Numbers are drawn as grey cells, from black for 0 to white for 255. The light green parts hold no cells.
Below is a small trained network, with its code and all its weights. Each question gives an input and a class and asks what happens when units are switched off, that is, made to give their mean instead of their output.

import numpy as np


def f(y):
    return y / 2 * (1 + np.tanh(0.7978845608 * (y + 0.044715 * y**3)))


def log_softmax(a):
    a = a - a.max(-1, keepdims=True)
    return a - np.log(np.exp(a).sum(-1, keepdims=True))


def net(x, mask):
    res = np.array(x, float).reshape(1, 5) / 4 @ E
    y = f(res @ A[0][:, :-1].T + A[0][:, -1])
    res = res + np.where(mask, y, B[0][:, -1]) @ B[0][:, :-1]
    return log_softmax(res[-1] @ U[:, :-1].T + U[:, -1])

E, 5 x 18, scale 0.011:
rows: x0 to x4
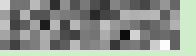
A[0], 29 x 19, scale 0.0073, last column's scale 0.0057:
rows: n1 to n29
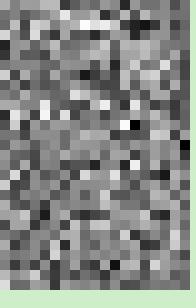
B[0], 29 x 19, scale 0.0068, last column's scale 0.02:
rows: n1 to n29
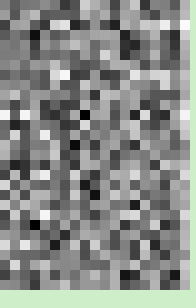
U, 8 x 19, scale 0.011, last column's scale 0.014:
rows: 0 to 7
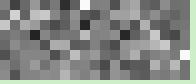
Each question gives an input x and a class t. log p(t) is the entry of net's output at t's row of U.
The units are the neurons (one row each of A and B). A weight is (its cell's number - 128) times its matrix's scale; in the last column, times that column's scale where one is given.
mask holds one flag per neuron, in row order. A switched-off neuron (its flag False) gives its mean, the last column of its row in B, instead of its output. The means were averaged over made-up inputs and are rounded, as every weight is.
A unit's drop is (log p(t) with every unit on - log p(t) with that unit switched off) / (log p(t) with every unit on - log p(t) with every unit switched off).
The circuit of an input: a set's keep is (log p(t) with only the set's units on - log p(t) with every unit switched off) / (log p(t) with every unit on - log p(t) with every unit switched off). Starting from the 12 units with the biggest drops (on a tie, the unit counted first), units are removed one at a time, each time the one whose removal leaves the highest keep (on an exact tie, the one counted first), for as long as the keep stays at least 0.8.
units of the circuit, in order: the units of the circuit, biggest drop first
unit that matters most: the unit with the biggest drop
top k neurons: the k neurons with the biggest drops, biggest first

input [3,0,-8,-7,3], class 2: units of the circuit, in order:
n12
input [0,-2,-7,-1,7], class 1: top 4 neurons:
n14, n20, n27, n25
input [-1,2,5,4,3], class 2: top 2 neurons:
n25, n13
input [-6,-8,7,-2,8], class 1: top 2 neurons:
n14, n20
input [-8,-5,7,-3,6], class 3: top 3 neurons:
n23, n12, n6
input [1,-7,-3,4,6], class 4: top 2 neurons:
n3, n18
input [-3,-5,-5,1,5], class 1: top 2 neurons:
n14, n20
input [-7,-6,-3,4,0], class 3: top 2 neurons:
n23, n5
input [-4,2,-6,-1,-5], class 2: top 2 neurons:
n12, n27
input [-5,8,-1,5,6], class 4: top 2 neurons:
n8, n17
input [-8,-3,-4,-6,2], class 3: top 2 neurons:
n23, n5
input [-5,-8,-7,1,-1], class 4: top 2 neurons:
n3, n25
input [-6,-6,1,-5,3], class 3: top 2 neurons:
n23, n6
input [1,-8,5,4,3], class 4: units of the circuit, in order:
n3
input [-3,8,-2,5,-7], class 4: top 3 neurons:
n8, n17, n20
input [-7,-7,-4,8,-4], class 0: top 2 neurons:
n11, n1
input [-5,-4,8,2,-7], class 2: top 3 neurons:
n25, n21, n19
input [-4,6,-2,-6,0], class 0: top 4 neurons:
n3, n2, n13, n24
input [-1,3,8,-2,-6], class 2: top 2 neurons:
n25, n21
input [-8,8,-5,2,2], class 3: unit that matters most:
n5
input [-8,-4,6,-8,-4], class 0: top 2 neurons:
n13, n24
